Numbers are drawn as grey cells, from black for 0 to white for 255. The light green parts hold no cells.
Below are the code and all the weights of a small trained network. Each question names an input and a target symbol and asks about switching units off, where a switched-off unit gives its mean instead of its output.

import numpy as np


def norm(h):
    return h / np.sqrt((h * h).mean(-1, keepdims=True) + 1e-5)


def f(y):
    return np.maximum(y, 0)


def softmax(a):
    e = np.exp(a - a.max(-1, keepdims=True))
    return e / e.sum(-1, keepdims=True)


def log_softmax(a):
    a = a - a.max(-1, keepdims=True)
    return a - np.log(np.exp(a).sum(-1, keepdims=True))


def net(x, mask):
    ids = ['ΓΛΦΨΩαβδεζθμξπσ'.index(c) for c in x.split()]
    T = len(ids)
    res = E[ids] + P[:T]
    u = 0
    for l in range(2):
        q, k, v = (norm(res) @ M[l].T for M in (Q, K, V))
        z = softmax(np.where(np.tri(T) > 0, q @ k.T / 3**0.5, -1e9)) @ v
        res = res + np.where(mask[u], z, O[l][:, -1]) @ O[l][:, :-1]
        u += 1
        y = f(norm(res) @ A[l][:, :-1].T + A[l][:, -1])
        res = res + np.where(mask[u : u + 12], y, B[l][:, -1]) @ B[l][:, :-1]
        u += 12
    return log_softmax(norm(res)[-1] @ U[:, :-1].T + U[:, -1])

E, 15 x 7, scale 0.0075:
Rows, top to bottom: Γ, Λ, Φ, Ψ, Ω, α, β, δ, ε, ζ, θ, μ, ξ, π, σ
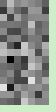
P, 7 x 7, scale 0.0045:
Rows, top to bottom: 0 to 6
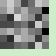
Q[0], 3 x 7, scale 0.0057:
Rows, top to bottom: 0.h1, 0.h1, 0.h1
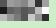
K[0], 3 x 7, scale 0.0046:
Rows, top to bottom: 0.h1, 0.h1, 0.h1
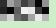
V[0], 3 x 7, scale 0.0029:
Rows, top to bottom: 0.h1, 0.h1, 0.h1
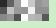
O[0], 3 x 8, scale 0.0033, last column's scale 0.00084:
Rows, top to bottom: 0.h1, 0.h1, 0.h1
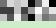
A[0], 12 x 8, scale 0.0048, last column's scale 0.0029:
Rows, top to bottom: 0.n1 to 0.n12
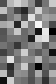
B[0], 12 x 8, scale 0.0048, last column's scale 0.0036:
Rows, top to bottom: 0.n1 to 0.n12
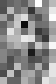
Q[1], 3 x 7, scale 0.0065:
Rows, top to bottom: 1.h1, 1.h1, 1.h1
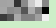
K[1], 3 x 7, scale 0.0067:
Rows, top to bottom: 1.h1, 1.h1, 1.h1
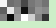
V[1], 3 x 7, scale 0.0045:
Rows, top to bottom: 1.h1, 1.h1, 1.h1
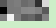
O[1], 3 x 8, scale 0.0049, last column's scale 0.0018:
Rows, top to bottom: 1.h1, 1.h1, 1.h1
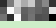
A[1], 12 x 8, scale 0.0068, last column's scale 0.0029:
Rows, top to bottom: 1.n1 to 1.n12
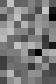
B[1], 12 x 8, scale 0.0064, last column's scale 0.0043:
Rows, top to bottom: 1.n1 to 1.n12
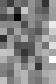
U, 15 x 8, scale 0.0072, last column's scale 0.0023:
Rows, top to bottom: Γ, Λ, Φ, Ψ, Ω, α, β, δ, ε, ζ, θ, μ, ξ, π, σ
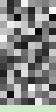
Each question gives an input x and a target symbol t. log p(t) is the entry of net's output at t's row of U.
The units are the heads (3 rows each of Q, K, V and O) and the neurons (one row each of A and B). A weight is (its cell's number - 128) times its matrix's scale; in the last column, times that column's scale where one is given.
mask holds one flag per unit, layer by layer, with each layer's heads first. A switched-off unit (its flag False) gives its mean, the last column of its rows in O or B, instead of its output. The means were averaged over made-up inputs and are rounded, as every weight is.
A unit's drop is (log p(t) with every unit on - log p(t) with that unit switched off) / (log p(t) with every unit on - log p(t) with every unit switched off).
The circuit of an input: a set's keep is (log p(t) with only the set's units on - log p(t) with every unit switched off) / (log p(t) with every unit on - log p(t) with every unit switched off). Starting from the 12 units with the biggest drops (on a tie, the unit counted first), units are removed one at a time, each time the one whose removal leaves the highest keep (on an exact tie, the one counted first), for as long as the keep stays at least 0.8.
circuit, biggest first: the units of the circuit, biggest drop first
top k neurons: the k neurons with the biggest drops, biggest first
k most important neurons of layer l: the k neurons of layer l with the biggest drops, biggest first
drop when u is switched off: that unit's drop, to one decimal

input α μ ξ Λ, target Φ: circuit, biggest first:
[0.n12; 1.h1]
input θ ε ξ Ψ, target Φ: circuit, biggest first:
[1.h1]
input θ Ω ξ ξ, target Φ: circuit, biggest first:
[1.h1; 0.n11]
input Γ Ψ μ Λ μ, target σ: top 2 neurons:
[1.n7; 0.n11]
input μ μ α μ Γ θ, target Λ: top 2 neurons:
[0.n10; 0.n8]
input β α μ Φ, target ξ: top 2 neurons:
[0.n11; 0.n3]
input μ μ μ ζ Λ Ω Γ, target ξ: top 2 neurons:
[0.n12; 1.n4]
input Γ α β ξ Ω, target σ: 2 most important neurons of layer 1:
[1.n7; 1.n6]
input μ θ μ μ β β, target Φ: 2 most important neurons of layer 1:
[1.n8; 1.n5]
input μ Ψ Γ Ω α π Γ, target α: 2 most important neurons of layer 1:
[1.n5; 1.n4]
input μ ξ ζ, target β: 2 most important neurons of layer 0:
[0.n12; 0.n3]
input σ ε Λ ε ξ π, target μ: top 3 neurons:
[0.n5; 1.n3; 0.n8]
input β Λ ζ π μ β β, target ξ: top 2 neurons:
[0.n4; 1.n4]
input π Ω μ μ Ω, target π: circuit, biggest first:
[1.h1]
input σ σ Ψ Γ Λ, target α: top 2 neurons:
[0.n12; 1.n5]
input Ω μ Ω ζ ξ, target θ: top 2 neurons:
[1.n6; 0.n2]
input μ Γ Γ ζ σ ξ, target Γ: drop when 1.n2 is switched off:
0.2
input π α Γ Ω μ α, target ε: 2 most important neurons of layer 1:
[1.n3; 1.n10]
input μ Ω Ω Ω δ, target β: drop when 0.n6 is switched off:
0.1
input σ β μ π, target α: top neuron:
[0.n3]
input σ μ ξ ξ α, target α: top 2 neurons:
[0.n12; 1.n5]
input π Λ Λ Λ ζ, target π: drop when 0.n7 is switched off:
0.1
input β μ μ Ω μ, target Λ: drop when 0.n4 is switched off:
0.5
